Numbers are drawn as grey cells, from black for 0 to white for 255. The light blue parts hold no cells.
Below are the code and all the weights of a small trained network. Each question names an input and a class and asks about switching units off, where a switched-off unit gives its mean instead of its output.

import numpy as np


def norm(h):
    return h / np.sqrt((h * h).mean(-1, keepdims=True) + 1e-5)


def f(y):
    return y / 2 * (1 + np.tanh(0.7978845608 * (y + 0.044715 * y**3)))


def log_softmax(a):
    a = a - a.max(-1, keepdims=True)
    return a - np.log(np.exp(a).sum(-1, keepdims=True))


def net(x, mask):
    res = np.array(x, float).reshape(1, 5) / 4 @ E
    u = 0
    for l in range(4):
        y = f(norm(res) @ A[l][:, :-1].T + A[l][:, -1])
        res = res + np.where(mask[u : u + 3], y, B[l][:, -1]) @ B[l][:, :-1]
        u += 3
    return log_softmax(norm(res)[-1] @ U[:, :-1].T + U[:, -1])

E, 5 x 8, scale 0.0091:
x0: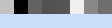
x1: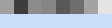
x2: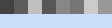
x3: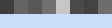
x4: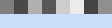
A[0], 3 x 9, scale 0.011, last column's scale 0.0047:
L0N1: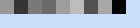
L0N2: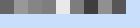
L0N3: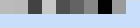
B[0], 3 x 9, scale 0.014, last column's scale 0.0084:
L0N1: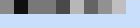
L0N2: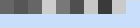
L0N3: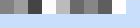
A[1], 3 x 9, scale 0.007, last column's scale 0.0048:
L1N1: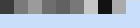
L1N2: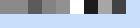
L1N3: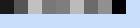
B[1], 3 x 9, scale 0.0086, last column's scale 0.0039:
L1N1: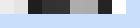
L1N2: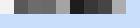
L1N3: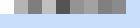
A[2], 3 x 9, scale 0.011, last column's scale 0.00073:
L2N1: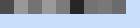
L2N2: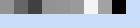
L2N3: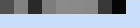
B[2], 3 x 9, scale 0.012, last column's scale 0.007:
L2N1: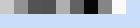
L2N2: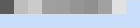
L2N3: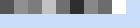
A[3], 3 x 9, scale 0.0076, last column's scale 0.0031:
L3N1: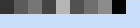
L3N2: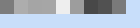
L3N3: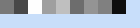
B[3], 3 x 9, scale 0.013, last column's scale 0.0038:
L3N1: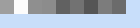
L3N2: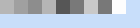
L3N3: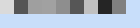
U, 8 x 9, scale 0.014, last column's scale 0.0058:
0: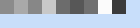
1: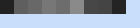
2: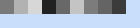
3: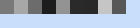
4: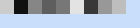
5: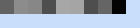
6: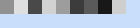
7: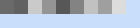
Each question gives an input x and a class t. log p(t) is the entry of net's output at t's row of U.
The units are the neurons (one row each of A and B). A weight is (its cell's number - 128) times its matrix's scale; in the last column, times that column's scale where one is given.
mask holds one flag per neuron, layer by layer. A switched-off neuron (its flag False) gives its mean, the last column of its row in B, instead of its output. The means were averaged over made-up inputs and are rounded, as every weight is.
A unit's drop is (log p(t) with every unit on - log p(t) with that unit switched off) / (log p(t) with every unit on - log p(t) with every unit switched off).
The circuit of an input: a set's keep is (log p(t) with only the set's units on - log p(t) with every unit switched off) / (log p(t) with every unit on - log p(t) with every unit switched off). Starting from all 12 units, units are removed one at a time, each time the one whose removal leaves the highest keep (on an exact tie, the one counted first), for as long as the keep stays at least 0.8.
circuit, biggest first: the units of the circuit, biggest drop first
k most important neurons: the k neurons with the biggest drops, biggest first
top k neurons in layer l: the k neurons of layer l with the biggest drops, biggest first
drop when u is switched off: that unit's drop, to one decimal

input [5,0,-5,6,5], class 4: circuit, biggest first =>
(L0N1)
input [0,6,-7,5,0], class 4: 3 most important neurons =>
(L0N3; L1N1; L0N1)
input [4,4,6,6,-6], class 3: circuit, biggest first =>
(L0N3; L0N2)
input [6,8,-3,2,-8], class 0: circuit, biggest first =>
(L0N2; L2N2; L1N1)
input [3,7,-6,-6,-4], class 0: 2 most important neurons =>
(L0N2; L1N1)
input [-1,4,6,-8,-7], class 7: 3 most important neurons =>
(L0N3; L2N1; L2N3)
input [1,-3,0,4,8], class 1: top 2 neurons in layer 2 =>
(L2N3; L2N1)
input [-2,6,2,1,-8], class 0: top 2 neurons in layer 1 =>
(L1N2; L1N1)
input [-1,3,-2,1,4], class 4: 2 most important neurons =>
(L0N1; L0N3)
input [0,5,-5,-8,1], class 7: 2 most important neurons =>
(L2N1; L0N1)
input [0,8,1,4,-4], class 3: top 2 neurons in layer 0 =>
(L0N3; L0N1)
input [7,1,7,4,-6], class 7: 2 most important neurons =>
(L0N3; L2N1)
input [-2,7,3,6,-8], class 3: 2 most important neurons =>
(L0N3; L0N2)
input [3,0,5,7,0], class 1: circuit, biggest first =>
(L0N3)
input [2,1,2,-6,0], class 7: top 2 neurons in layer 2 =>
(L2N1; L2N2)
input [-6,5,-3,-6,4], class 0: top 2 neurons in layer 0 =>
(L0N1; L0N2)
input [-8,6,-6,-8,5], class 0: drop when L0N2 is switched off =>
0.1
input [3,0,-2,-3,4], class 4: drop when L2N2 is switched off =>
0.0
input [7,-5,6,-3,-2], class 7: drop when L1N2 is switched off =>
0.1
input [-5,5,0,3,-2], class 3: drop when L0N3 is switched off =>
0.5
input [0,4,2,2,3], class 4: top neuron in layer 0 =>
(L0N1)
